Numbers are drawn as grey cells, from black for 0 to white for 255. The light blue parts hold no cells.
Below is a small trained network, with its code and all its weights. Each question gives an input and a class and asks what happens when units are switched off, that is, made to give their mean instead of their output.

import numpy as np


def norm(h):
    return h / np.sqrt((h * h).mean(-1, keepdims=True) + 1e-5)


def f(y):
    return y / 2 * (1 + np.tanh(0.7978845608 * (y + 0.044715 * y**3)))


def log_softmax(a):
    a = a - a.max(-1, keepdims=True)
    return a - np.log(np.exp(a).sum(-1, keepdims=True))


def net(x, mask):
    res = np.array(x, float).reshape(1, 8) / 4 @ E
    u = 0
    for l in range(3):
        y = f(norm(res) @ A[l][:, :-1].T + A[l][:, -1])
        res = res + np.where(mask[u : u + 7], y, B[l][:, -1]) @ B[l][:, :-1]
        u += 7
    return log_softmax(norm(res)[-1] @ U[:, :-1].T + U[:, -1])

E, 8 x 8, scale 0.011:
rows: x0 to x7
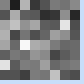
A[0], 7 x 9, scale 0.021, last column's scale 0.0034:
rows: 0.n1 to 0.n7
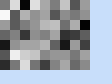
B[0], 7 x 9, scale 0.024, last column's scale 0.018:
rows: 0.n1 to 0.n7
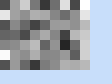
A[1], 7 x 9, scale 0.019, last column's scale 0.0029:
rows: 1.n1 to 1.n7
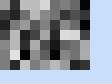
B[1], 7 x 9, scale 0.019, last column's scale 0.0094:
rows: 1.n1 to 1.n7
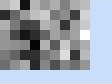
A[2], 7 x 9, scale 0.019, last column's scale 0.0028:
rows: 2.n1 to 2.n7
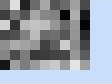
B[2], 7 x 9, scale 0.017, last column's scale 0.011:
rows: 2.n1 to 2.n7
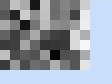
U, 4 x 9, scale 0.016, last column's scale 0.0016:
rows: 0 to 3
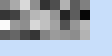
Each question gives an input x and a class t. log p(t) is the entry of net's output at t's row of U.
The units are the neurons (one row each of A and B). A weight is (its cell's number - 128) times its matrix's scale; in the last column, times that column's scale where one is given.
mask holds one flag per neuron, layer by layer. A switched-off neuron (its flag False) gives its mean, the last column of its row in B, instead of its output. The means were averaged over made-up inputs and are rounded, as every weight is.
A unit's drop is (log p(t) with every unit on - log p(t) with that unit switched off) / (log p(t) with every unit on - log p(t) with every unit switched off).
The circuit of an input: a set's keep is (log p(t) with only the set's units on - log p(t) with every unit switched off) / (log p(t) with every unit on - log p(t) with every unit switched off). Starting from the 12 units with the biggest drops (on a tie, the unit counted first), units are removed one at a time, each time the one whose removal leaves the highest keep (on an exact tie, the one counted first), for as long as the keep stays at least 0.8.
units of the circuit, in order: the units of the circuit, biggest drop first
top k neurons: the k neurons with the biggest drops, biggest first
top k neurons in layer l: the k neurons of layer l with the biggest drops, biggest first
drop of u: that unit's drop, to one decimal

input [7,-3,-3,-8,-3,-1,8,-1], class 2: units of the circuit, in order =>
(0.n2)
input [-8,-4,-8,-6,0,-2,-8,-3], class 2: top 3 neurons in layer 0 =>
(0.n5; 0.n6; 0.n7)
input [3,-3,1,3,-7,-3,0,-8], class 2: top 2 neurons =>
(0.n1; 0.n7)
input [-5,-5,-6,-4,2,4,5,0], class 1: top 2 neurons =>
(0.n6; 0.n3)
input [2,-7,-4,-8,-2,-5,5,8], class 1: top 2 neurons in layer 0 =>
(0.n5; 0.n7)
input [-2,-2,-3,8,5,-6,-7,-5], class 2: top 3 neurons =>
(0.n1; 0.n6; 0.n2)
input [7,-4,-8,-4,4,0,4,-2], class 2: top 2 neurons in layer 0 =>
(0.n2; 0.n4)
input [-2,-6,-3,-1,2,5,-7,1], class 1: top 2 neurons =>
(0.n2; 0.n3)
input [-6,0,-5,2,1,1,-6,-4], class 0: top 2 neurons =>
(0.n1; 0.n2)
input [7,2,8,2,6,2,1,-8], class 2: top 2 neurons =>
(0.n2; 0.n1)
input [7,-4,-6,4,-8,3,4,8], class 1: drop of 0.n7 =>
0.3
